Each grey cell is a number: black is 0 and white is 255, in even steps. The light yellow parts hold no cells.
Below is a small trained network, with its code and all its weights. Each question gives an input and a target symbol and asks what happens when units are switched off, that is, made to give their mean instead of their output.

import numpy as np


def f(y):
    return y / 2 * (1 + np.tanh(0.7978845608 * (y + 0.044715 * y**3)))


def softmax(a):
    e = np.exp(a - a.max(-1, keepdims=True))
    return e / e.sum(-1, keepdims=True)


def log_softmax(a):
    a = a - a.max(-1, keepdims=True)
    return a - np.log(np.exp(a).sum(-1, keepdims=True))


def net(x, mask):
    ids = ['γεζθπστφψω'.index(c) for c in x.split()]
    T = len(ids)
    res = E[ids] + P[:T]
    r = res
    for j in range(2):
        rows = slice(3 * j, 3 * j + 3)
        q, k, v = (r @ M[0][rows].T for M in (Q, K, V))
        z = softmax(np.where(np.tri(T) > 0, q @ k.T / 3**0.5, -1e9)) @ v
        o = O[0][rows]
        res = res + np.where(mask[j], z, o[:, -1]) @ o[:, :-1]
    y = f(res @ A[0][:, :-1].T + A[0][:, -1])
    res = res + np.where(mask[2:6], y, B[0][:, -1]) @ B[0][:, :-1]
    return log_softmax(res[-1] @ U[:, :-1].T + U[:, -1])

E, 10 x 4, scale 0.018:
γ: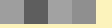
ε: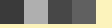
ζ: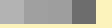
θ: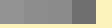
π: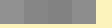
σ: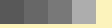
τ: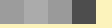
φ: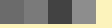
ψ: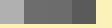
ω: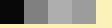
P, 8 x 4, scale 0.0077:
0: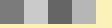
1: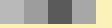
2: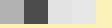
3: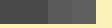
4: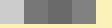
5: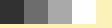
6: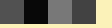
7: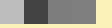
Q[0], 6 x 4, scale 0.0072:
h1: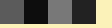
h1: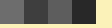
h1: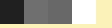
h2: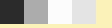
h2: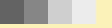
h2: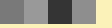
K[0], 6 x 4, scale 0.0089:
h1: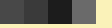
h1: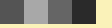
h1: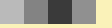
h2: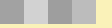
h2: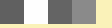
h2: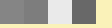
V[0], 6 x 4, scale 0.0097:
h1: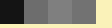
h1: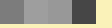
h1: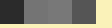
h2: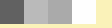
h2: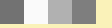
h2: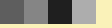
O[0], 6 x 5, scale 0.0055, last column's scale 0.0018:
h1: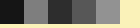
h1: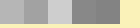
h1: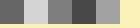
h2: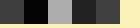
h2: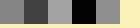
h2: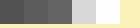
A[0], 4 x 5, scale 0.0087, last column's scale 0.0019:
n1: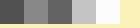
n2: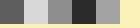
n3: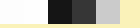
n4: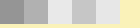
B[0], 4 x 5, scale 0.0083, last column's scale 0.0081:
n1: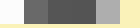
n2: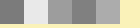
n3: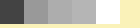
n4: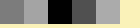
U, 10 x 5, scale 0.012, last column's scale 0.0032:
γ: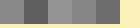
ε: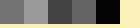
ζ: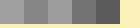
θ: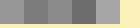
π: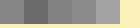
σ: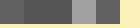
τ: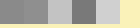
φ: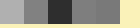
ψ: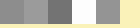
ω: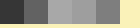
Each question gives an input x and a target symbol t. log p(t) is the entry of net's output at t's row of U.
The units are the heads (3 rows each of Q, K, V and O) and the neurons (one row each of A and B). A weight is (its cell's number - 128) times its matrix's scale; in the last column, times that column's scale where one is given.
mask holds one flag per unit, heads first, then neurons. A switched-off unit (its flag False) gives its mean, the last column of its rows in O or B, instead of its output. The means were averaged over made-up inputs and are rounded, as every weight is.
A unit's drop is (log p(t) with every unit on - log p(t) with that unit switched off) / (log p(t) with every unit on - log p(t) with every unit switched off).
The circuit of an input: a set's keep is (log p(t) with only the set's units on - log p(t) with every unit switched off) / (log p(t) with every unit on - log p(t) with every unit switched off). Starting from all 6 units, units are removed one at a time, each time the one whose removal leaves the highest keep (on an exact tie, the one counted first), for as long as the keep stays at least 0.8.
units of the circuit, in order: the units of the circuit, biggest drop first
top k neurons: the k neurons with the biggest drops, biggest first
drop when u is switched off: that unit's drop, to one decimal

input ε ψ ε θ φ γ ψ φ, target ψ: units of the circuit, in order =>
[h2]
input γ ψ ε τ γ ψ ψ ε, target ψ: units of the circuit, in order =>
[h2, n3]
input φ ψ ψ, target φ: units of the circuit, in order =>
[n3, n4, h1]
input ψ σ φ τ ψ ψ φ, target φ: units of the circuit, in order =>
[n1, n3, h2]
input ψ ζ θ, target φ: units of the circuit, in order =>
[n4, n3]
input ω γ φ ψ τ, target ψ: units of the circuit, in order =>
[h2, n3]
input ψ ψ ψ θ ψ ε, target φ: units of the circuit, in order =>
[n1, n3]
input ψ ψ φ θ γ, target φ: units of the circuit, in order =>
[n4, n3, h1]
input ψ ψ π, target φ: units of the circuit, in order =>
[n4, n3]
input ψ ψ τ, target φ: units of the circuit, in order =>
[n4, h1]
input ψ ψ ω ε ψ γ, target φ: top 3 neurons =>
[n4, n3, n1]
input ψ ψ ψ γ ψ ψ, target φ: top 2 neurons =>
[n4, n3]
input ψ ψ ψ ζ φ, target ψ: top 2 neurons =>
[n3, n4]
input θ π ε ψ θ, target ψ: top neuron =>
[n3]
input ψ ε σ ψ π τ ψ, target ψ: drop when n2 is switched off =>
0.0
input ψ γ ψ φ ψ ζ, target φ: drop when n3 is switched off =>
0.3
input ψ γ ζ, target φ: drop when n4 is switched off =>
1.0
